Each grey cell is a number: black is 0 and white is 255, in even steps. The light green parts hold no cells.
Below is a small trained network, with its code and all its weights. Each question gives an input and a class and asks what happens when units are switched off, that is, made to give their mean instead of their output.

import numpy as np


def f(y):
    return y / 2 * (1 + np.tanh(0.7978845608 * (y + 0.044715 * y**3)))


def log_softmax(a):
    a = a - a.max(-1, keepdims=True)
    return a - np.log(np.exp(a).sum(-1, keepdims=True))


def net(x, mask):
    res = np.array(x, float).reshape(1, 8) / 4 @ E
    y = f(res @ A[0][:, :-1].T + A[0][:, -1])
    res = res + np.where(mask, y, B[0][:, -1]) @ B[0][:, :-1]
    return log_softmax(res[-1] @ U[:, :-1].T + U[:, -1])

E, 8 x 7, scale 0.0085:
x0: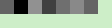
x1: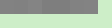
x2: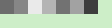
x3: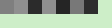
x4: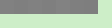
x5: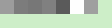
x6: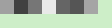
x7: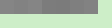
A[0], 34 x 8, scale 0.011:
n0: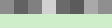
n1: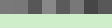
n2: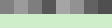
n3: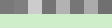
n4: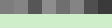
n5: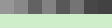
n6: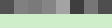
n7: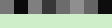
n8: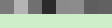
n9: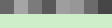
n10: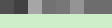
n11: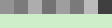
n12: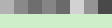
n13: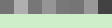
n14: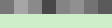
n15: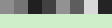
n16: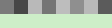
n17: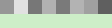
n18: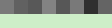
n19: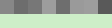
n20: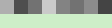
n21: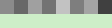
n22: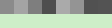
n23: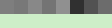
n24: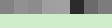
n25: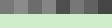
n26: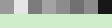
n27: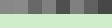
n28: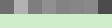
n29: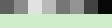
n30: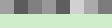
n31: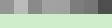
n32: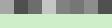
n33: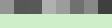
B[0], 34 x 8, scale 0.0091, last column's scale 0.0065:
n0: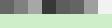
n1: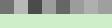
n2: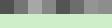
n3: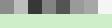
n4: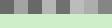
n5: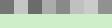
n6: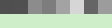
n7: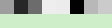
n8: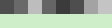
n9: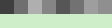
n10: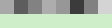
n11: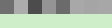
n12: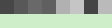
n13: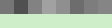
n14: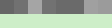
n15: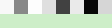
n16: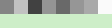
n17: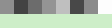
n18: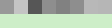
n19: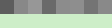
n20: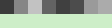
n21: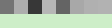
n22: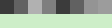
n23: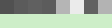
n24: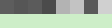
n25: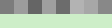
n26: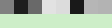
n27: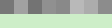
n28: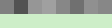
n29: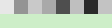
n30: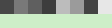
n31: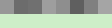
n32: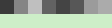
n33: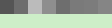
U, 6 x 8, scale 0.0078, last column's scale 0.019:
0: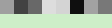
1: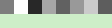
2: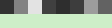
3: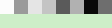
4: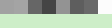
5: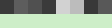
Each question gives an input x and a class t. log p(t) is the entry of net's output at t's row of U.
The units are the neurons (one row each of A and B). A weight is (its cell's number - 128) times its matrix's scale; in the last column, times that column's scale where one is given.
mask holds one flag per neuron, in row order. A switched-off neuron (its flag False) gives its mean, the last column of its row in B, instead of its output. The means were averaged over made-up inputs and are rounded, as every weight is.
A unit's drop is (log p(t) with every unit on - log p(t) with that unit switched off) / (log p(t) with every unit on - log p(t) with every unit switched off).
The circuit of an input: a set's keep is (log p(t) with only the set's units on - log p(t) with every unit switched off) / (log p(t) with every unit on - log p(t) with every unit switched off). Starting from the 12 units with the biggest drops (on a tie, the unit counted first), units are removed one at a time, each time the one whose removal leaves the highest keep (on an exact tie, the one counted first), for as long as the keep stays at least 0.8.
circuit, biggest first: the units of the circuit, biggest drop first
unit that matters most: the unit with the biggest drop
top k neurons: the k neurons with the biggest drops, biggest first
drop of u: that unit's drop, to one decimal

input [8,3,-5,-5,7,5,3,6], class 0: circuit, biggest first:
(n7)
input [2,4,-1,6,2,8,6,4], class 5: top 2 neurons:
(n30; n12)
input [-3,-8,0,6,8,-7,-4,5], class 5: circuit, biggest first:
(n23; n24)
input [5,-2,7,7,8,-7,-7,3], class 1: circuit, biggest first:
(n18; n1)
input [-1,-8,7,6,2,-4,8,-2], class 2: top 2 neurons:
(n0; n20)
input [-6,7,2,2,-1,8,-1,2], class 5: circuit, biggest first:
(n12; n30)
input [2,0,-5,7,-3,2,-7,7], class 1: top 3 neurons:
(n18; n1; n5)
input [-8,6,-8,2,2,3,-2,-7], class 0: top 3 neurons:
(n26; n17; n29)
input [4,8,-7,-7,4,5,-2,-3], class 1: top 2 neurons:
(n16; n21)
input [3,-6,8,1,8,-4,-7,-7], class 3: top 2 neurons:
(n29; n0)
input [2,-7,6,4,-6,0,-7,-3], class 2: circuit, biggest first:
(n8; n22)
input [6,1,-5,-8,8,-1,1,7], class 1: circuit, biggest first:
(n16; n21)
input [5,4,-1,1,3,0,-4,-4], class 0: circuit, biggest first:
(n7; n30)
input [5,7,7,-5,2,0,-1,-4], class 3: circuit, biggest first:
(n29)
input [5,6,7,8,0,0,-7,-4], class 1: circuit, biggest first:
(n18; n1)
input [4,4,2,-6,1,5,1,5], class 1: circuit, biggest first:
(n16; n3)
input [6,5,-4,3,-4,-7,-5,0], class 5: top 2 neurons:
(n23; n6)
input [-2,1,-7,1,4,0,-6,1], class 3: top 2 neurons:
(n15; n0)
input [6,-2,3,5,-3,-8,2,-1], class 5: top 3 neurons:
(n23; n24; n6)
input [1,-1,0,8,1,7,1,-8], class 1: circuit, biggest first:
(n18)
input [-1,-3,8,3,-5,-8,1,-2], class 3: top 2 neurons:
(n29; n30)
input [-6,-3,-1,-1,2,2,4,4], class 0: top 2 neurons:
(n17; n26)
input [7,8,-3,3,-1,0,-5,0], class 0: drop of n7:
0.7
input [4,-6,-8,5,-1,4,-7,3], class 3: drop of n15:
1.3
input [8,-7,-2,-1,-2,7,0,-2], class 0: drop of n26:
0.0
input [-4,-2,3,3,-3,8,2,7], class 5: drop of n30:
0.1
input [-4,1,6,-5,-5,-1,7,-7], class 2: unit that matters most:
n0
